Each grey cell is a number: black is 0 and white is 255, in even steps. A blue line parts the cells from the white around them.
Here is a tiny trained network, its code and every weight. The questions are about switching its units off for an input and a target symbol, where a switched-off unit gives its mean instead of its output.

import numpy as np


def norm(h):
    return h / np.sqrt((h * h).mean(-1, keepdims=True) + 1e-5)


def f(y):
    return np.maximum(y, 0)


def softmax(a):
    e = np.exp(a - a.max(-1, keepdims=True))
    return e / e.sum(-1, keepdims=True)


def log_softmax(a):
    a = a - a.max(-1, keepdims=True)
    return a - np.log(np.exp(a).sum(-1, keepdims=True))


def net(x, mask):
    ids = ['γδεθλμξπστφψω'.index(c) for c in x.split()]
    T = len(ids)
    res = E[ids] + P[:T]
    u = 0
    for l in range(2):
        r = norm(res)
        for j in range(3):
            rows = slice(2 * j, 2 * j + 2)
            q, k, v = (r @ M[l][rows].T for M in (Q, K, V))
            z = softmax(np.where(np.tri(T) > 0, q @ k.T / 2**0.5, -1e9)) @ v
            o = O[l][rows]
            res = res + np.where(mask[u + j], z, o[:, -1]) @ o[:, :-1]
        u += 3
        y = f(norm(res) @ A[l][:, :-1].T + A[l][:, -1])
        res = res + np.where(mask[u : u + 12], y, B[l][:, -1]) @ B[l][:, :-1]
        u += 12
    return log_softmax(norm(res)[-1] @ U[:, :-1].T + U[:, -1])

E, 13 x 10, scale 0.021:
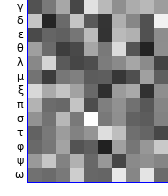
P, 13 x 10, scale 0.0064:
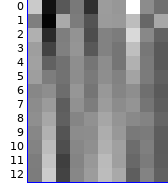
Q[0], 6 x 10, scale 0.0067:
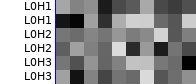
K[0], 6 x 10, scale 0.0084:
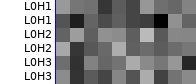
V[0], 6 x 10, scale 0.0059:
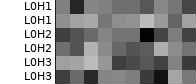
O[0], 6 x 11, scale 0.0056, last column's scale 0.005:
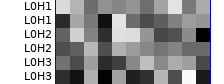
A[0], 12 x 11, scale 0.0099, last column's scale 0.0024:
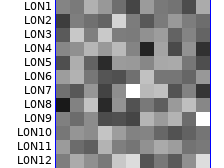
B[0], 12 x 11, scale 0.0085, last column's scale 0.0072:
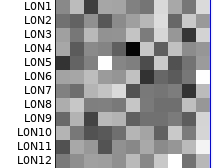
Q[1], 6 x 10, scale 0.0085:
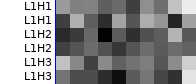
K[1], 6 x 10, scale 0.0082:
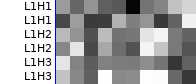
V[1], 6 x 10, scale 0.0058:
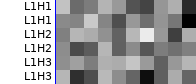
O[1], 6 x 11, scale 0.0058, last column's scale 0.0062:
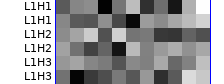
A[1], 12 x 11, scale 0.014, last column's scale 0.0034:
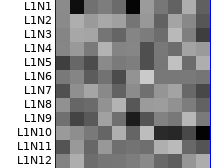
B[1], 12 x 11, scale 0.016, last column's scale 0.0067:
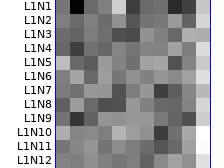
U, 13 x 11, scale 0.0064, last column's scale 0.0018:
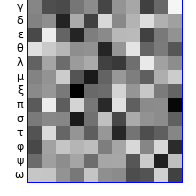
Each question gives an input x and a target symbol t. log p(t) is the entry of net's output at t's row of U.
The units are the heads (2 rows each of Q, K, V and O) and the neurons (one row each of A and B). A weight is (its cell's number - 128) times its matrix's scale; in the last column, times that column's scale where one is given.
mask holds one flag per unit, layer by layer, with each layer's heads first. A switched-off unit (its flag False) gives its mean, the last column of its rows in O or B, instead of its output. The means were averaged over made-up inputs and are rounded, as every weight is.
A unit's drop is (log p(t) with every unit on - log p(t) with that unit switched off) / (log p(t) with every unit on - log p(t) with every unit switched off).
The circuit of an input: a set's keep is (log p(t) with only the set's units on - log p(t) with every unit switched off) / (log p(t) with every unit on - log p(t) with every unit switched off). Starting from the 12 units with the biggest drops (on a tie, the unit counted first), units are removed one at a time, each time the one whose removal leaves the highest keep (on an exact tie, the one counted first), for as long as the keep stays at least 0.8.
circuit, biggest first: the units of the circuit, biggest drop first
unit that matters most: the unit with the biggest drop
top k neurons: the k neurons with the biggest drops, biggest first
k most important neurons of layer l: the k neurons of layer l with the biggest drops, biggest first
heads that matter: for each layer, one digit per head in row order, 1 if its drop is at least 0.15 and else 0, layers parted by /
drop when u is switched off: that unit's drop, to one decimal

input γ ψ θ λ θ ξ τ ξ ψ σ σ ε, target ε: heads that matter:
000 / 000
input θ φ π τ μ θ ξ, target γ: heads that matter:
100 / 101
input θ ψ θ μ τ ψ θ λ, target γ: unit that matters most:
L1H3
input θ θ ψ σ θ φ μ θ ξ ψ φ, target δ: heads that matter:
000 / 110
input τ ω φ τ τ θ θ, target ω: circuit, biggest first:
L1N10, L1H2
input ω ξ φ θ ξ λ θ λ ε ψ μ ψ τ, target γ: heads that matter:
001 / 011
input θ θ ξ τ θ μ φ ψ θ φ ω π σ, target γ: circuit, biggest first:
L1H3, L0H3, L1N1, L0N4
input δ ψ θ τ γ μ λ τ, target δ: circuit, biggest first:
L1H2, L1N1
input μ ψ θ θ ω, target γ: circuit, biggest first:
L1H3, L1N1
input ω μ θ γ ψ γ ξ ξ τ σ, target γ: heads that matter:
101 / 101
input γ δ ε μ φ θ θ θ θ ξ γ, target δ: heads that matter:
100 / 010
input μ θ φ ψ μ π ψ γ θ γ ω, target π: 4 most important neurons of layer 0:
L0N2, L0N8, L0N9, L0N10
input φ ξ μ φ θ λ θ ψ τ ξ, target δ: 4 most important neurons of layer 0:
L0N1, L0N6, L0N3, L0N7
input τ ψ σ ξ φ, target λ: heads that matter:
000 / 000
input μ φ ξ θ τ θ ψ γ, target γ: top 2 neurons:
L0N3, L0N6
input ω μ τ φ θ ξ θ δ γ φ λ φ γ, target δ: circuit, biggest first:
L1H2
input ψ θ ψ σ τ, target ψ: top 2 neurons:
L0N12, L0N7
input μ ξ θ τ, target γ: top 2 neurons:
L1N1, L0N7
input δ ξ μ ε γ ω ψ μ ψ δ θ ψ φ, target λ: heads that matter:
111 / 000
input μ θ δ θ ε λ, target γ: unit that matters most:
L0H1
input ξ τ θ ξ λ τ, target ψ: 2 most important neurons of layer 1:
L1N10, L1N1
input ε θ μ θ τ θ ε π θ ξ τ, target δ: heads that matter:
100 / 010
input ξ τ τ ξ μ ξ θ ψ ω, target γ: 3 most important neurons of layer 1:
L1N1, L1N5, L1N9
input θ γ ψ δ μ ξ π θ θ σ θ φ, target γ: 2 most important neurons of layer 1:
L1N9, L1N5
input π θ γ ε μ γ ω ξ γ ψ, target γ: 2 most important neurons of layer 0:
L0N11, L0N4
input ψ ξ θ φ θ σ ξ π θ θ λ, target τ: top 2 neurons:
L0N5, L0N6
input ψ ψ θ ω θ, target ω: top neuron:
L1N10
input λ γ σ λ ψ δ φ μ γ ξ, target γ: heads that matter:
110 / 101
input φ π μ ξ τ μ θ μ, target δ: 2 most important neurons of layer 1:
L1N1, L1N11
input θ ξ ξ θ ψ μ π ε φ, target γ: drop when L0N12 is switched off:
0.1
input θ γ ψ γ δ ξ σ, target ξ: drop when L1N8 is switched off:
0.2
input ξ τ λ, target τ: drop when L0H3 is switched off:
0.1
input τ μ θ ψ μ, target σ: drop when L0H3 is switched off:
1.4
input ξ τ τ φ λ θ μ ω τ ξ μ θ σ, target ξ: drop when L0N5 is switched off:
0.0
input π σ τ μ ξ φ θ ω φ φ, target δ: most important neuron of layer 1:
L1N1
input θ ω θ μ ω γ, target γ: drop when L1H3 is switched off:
1.1
